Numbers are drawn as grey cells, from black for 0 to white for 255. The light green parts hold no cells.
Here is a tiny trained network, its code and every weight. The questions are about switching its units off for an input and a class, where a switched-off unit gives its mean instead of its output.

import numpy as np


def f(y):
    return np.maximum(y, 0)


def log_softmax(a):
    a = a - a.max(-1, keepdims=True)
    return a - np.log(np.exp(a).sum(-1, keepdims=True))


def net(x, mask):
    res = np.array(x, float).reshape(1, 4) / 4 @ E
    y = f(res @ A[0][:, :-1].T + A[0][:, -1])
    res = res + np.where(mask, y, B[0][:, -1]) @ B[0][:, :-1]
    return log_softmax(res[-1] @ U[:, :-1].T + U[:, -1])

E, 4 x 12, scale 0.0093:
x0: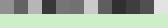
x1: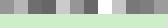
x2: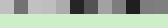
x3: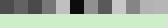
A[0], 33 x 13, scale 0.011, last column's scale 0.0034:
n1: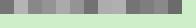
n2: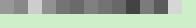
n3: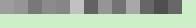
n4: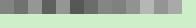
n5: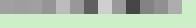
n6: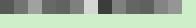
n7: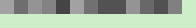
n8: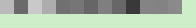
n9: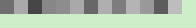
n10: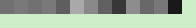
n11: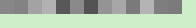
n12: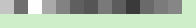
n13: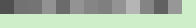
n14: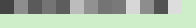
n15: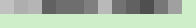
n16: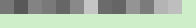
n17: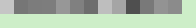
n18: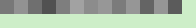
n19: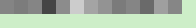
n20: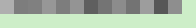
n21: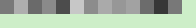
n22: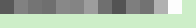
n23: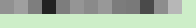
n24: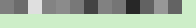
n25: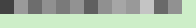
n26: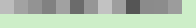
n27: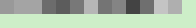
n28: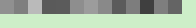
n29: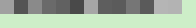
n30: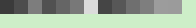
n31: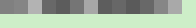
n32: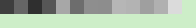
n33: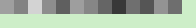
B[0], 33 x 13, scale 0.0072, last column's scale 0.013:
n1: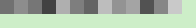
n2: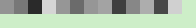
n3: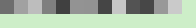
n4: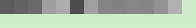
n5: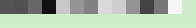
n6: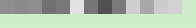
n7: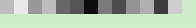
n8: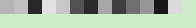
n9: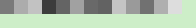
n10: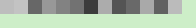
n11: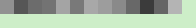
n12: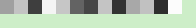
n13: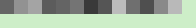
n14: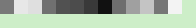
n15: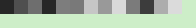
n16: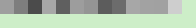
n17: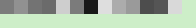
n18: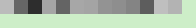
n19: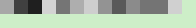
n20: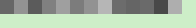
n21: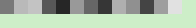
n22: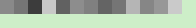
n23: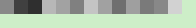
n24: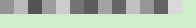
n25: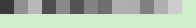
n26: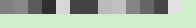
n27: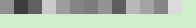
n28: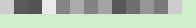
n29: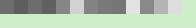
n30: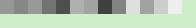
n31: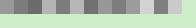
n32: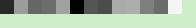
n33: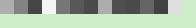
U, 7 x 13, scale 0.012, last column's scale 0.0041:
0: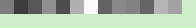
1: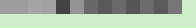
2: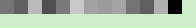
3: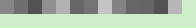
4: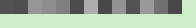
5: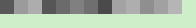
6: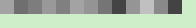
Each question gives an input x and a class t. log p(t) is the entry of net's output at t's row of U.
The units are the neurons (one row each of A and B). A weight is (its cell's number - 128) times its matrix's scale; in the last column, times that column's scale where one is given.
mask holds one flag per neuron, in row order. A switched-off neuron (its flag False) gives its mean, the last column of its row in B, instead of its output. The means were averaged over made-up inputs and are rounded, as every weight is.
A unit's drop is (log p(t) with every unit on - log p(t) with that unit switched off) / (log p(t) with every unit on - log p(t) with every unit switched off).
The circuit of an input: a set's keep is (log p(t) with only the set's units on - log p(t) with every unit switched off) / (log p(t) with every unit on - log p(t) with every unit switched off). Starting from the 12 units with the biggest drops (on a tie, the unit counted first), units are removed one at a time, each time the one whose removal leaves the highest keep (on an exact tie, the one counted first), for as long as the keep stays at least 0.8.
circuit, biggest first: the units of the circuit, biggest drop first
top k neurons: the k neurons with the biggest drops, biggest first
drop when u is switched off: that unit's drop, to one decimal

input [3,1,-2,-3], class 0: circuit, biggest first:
(n12, n8, n19)
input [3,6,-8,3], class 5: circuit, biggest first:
(n14)
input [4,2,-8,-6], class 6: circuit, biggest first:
(n14, n19)
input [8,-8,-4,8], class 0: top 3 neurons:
(n12, n30, n8)
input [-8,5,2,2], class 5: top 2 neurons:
(n9, n25)
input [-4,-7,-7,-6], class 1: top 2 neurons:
(n7, n10)
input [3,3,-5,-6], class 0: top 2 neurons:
(n19, n23)
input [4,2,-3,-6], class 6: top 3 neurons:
(n7, n10, n33)
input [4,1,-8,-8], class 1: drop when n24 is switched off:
0.1
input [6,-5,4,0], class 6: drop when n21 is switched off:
0.0
